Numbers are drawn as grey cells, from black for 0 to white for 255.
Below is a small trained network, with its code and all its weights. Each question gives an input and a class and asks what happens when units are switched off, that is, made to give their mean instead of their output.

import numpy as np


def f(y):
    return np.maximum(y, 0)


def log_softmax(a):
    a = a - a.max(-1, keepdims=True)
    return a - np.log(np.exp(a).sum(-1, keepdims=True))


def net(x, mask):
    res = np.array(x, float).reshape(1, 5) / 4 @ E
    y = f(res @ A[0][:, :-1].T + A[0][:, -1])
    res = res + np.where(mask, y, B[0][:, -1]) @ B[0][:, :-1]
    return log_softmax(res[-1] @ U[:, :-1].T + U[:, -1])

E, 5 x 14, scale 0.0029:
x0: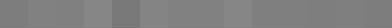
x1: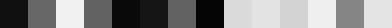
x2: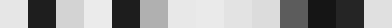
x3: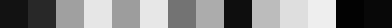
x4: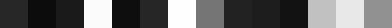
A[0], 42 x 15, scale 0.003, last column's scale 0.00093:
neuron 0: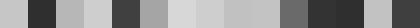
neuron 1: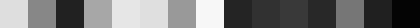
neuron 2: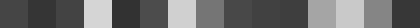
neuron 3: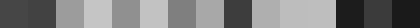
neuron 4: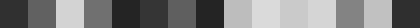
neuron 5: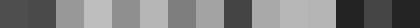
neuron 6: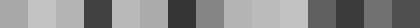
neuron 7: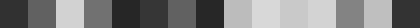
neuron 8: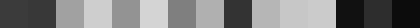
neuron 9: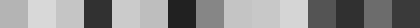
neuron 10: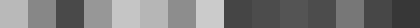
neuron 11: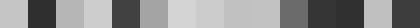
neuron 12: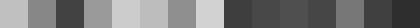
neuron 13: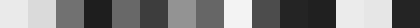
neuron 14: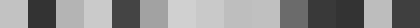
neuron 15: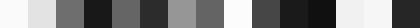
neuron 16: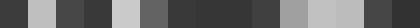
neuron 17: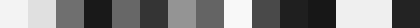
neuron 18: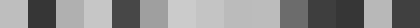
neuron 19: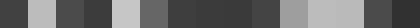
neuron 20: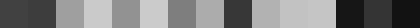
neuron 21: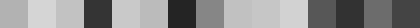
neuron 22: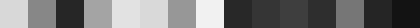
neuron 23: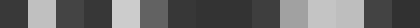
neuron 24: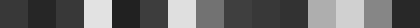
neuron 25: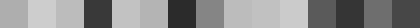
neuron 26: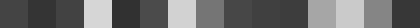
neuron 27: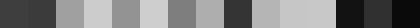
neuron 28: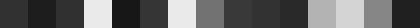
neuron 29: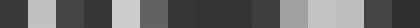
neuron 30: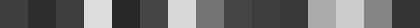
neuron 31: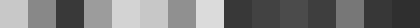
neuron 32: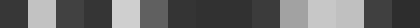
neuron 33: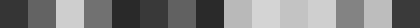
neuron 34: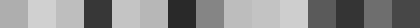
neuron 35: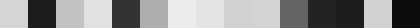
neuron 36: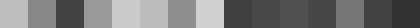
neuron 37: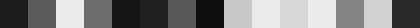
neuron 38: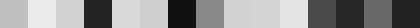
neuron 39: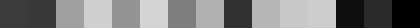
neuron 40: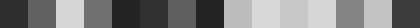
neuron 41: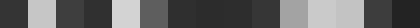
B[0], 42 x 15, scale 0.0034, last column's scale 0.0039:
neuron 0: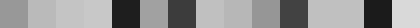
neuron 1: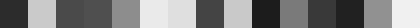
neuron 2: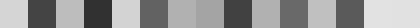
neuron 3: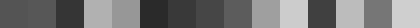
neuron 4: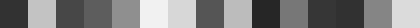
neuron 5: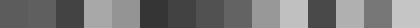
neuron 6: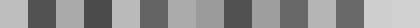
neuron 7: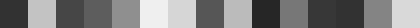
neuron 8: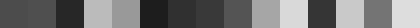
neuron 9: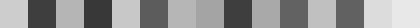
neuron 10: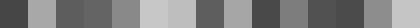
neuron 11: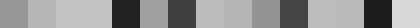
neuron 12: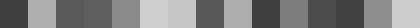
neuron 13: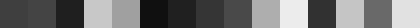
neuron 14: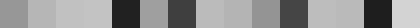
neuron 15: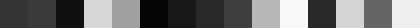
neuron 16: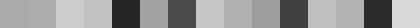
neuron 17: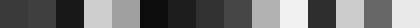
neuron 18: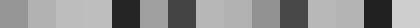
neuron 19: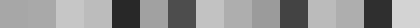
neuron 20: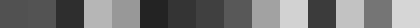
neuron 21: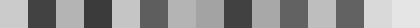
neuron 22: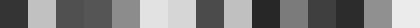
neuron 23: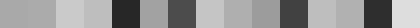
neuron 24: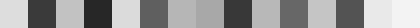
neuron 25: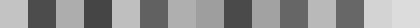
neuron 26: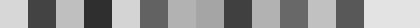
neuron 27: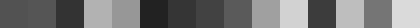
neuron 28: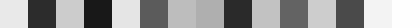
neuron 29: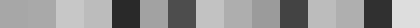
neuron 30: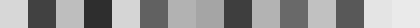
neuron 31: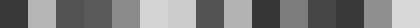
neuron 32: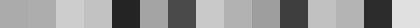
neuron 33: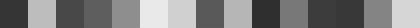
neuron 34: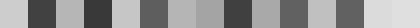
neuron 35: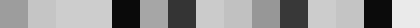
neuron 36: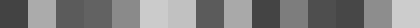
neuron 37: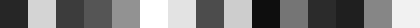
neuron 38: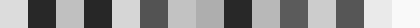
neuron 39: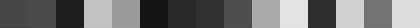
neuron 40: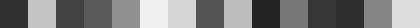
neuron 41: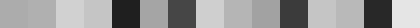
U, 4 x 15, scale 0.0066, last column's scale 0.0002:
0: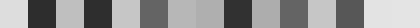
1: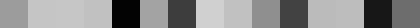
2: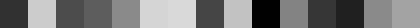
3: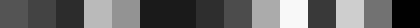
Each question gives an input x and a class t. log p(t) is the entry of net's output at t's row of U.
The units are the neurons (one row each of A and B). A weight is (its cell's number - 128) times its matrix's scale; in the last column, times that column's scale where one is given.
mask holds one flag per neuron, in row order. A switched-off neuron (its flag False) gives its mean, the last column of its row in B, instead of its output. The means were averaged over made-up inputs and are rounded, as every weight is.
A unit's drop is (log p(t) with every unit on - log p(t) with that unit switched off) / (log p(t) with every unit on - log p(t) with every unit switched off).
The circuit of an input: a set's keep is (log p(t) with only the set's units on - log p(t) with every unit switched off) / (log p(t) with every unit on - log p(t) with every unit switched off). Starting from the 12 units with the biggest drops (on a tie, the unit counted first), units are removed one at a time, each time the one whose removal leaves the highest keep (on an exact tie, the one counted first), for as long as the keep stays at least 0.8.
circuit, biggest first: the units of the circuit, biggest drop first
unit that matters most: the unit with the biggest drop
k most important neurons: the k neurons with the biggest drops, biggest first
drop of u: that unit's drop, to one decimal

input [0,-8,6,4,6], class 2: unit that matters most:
neuron 1
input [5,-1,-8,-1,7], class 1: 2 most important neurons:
[neuron 41; neuron 32]
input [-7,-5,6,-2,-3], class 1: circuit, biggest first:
[neuron 35; neuron 0]
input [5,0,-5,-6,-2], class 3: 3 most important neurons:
[neuron 15; neuron 17; neuron 13]
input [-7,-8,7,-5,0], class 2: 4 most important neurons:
[neuron 1; neuron 22; neuron 31; neuron 12]
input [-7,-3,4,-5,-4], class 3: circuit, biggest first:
[neuron 15; neuron 17]
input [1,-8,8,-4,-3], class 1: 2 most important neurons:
[neuron 35; neuron 0]
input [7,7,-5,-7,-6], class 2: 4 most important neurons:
[neuron 37; neuron 40; neuron 4; neuron 7]
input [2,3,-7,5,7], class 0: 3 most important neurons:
[neuron 28; neuron 24; neuron 30]
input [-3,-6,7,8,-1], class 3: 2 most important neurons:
[neuron 39; neuron 8]
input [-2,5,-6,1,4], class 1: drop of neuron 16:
0.1
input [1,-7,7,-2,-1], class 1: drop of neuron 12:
-0.1
